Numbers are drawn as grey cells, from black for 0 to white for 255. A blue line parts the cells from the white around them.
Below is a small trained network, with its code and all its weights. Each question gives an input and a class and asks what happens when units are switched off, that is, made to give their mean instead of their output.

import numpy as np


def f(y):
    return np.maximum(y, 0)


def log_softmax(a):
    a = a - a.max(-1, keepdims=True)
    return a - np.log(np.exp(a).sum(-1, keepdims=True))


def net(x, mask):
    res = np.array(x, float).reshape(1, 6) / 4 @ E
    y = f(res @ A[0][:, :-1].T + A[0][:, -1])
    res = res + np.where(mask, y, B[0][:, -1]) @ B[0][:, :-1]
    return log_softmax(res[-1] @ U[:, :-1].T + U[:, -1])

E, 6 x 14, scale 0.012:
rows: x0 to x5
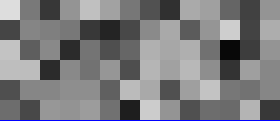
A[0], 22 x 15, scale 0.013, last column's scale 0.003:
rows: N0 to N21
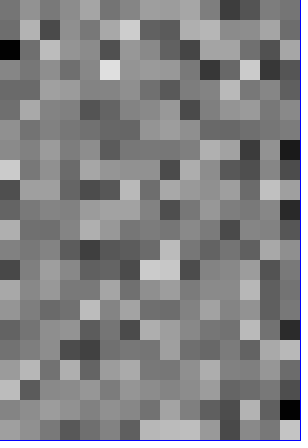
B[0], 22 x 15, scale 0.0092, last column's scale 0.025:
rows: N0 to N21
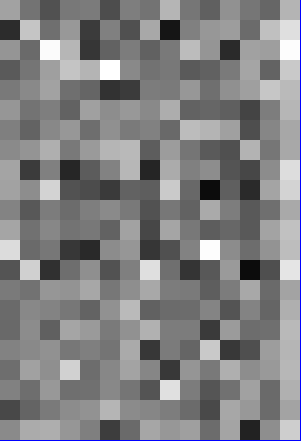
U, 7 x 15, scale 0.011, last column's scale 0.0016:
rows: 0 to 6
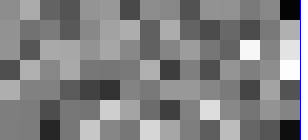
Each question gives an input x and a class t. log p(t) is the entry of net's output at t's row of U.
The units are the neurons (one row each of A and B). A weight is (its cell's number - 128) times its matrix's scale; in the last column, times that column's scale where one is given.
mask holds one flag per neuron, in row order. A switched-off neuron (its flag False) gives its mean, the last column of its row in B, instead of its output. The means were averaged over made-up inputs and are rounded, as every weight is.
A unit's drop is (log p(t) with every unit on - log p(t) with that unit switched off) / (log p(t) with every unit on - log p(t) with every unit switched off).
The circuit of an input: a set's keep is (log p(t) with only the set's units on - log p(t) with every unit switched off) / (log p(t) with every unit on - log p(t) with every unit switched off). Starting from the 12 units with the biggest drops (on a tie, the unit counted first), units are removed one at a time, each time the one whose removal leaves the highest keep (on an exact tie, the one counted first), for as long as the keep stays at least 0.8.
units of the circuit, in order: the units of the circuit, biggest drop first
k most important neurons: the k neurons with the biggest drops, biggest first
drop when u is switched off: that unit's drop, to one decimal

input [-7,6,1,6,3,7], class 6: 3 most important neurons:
(N13; N16; N8)
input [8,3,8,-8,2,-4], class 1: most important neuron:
(N7)
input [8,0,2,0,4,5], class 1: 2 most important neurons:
(N2; N1)
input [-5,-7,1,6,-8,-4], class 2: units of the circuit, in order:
(N13; N3)
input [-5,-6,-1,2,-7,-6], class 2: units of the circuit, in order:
(N13; N3)
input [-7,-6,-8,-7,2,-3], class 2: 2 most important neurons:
(N2; N13)
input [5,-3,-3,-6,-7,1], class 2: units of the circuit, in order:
(N13; N9)
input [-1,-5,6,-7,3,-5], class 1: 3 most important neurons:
(N2; N21; N12)
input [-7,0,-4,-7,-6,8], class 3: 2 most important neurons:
(N13; N2)
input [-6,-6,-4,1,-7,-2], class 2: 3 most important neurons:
(N3; N13; N1)
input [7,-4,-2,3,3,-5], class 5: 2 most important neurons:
(N1; N9)
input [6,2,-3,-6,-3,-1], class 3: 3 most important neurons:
(N8; N12; N9)
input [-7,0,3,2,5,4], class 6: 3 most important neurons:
(N13; N1; N16)
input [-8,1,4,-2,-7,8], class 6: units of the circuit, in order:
(N13)
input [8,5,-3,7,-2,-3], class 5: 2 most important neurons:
(N9; N13)
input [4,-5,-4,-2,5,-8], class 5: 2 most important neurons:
(N8; N10)
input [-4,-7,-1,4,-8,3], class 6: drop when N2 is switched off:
0.2
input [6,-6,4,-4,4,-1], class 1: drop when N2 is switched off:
0.1
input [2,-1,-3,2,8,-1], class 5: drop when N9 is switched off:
0.3
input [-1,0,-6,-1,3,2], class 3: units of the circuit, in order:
(N8)
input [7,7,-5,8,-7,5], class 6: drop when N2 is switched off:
0.3
